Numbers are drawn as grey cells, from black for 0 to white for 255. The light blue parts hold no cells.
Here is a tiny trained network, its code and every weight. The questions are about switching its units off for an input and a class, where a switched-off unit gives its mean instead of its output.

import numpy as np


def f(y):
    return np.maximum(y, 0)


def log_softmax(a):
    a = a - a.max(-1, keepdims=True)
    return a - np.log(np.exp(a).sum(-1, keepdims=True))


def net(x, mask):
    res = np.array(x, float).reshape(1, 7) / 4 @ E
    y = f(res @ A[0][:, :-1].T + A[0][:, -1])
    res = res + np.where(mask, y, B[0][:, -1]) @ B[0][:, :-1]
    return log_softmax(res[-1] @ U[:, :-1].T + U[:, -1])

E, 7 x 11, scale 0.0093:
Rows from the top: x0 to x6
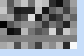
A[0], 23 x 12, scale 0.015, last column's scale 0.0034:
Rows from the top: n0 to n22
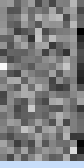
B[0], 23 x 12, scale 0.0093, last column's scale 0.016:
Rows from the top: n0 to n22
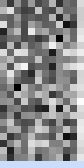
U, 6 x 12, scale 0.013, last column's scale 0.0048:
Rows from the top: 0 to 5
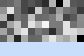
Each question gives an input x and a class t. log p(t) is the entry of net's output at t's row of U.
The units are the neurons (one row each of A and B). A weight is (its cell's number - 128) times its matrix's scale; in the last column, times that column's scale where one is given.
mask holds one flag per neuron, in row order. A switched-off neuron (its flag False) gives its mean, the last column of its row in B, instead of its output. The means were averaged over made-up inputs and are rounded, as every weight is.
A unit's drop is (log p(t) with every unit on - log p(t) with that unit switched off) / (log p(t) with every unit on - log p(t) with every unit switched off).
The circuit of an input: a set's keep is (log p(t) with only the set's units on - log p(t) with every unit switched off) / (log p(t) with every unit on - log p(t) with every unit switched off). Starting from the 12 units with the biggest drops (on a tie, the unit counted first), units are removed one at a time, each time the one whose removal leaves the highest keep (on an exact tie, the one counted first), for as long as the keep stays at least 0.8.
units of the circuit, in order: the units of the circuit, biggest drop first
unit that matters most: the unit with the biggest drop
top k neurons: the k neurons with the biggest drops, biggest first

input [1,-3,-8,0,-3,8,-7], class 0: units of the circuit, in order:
[n5]
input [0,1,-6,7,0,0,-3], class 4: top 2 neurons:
[n7, n15]
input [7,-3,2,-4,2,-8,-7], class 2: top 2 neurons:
[n19, n22]
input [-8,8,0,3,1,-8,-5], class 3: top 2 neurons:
[n4, n20]
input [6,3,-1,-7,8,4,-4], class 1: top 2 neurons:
[n1, n10]
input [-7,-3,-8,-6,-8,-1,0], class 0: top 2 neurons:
[n5, n2]
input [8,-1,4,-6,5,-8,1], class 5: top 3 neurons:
[n6, n12, n7]
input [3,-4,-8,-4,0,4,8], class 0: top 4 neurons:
[n2, n5, n19, n22]
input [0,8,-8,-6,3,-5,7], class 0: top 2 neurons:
[n5, n2]
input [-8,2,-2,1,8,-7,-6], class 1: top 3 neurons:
[n1, n10, n19]
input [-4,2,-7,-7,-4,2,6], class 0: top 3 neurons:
[n2, n5, n7]
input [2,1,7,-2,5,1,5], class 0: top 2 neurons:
[n15, n0]
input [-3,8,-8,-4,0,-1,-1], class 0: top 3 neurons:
[n5, n2, n18]
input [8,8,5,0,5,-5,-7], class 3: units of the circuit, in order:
[n20]
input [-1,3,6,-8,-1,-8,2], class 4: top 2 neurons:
[n9, n5]
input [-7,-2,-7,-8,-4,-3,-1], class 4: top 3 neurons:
[n9, n15, n0]
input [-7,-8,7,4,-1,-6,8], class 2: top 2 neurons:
[n3, n0]
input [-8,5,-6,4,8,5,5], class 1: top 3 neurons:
[n1, n10, n3]
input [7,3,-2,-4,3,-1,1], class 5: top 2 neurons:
[n6, n12]
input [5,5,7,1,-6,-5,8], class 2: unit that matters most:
n0
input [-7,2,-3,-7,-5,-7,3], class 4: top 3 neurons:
[n9, n6, n12]
